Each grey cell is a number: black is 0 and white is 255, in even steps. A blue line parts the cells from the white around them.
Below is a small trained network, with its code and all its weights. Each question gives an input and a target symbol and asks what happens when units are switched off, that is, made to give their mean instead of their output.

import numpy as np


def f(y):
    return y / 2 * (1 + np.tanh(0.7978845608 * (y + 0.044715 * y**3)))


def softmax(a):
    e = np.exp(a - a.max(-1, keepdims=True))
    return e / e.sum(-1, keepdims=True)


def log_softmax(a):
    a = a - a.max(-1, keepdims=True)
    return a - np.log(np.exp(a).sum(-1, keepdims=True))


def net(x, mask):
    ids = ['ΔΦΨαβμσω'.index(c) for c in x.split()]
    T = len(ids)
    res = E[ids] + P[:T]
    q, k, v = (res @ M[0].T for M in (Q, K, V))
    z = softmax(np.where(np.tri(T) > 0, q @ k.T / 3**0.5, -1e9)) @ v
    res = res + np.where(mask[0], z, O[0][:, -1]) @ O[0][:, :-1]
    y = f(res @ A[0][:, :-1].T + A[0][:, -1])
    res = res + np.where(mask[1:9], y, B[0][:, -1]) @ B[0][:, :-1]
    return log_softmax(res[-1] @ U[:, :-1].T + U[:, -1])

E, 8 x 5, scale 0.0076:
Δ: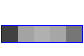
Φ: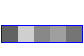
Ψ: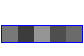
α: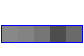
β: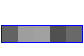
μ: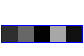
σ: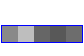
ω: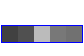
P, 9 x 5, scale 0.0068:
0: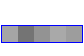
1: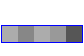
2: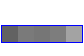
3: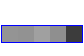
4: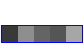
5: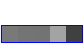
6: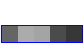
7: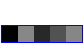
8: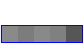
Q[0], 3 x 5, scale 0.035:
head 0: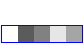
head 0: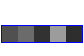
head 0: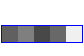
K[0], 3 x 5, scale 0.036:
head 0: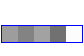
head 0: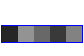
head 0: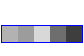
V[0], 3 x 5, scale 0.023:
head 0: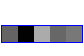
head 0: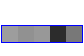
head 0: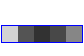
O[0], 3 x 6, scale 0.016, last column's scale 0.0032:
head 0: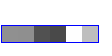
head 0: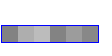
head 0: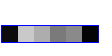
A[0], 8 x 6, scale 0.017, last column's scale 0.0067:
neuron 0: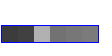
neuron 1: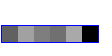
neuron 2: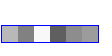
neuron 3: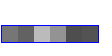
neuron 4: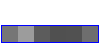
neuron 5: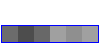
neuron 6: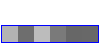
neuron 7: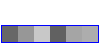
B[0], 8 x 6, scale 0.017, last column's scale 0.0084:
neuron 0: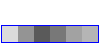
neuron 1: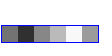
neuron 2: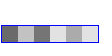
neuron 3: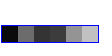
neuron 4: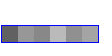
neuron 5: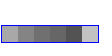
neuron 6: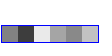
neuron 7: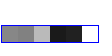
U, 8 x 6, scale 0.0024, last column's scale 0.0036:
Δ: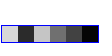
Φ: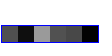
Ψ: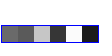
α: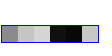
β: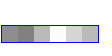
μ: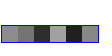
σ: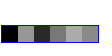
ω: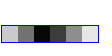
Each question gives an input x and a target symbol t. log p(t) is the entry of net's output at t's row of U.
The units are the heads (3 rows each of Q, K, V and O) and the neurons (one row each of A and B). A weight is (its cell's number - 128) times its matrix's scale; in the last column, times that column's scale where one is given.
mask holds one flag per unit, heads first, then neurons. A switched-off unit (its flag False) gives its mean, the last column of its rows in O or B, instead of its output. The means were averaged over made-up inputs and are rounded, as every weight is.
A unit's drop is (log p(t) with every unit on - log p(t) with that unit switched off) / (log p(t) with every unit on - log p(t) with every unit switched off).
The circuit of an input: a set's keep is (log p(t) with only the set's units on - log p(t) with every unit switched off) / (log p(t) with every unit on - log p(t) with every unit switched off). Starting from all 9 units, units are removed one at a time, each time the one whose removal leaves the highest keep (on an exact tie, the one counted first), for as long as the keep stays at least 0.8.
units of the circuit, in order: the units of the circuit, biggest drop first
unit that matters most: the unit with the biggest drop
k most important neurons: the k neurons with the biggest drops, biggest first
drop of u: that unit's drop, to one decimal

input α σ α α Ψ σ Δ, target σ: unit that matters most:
neuron 3
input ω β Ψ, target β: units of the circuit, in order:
head 0; neuron 2; neuron 7
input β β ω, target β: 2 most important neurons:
neuron 2; neuron 7
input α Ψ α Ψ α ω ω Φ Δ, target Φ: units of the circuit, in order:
head 0; neuron 3; neuron 6
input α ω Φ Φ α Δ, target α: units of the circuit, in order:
head 0; neuron 7
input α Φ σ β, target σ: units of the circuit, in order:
neuron 3; head 0
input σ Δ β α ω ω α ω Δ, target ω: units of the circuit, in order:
head 0; neuron 6
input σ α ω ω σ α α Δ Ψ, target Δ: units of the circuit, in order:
head 0; neuron 6
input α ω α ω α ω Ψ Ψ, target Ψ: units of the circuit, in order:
head 0; neuron 1
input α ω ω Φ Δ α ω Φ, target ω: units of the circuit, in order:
head 0; neuron 6
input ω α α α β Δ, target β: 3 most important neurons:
neuron 7; neuron 2; neuron 6
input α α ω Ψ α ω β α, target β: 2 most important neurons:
neuron 2; neuron 7
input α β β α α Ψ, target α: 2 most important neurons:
neuron 7; neuron 1
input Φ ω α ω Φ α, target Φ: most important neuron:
neuron 3
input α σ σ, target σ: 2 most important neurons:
neuron 3; neuron 2
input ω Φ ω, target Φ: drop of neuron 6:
0.7
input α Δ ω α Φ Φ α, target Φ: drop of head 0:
1.2
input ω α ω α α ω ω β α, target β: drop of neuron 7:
0.4
